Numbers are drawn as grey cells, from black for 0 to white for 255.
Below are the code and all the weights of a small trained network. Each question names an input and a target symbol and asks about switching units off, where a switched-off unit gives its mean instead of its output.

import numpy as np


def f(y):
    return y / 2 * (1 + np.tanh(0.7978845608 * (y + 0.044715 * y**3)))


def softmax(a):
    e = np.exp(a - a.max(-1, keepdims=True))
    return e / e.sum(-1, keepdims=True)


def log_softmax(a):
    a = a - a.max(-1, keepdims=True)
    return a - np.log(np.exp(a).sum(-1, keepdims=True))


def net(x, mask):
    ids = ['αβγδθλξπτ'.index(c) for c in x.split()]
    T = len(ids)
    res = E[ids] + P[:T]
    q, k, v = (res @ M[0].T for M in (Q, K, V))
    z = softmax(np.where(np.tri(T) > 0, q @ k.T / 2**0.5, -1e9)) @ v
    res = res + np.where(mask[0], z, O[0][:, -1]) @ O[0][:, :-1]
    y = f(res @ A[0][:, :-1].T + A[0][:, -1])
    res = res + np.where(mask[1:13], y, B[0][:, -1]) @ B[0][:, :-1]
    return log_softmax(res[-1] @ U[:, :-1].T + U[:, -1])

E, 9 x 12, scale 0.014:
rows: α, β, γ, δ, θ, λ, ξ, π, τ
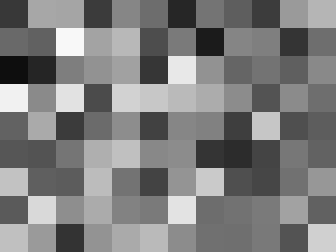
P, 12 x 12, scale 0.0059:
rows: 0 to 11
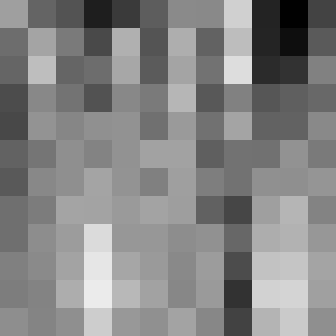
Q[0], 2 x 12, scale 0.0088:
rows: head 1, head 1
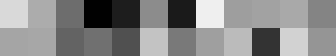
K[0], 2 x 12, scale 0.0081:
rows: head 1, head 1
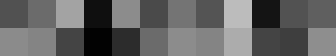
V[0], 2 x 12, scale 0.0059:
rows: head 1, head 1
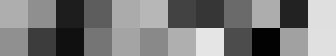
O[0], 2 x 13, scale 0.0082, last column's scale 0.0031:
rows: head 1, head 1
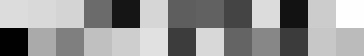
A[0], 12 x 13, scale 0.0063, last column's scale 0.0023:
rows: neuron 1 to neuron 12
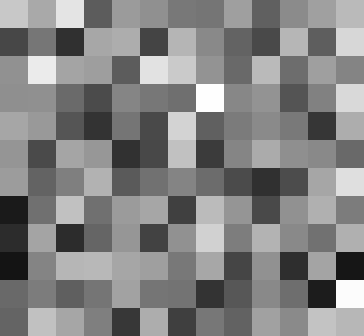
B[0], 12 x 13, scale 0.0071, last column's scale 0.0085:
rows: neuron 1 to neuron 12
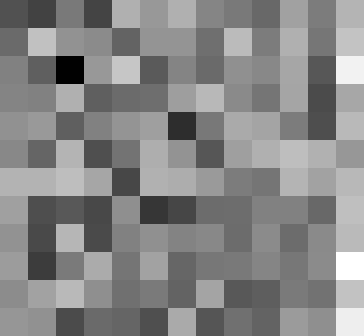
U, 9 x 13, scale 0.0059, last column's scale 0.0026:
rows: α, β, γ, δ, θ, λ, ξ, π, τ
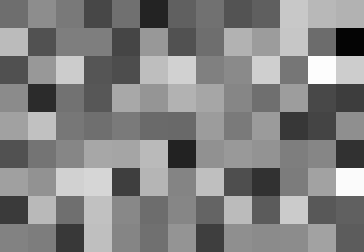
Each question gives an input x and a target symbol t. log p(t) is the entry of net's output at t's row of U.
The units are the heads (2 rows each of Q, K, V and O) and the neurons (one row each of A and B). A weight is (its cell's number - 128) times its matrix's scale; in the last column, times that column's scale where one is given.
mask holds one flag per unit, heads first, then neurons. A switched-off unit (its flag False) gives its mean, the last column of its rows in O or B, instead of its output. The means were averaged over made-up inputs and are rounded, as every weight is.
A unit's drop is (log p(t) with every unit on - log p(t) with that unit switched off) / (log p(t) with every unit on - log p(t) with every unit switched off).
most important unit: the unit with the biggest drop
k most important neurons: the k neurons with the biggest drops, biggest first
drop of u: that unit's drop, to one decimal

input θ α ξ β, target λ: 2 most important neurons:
(neuron 10; neuron 8)
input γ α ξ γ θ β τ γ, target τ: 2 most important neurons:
(neuron 3; neuron 12)
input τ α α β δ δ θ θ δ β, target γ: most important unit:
neuron 6
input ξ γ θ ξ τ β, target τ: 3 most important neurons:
(neuron 3; neuron 12; neuron 10)
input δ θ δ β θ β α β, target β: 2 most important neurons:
(neuron 5; neuron 6)
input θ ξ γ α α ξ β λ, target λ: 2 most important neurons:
(neuron 8; neuron 12)
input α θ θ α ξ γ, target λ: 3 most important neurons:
(neuron 10; neuron 12; neuron 8)
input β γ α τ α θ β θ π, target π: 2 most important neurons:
(neuron 2; neuron 10)
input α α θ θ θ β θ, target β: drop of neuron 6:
0.4
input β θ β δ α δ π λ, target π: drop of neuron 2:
0.4
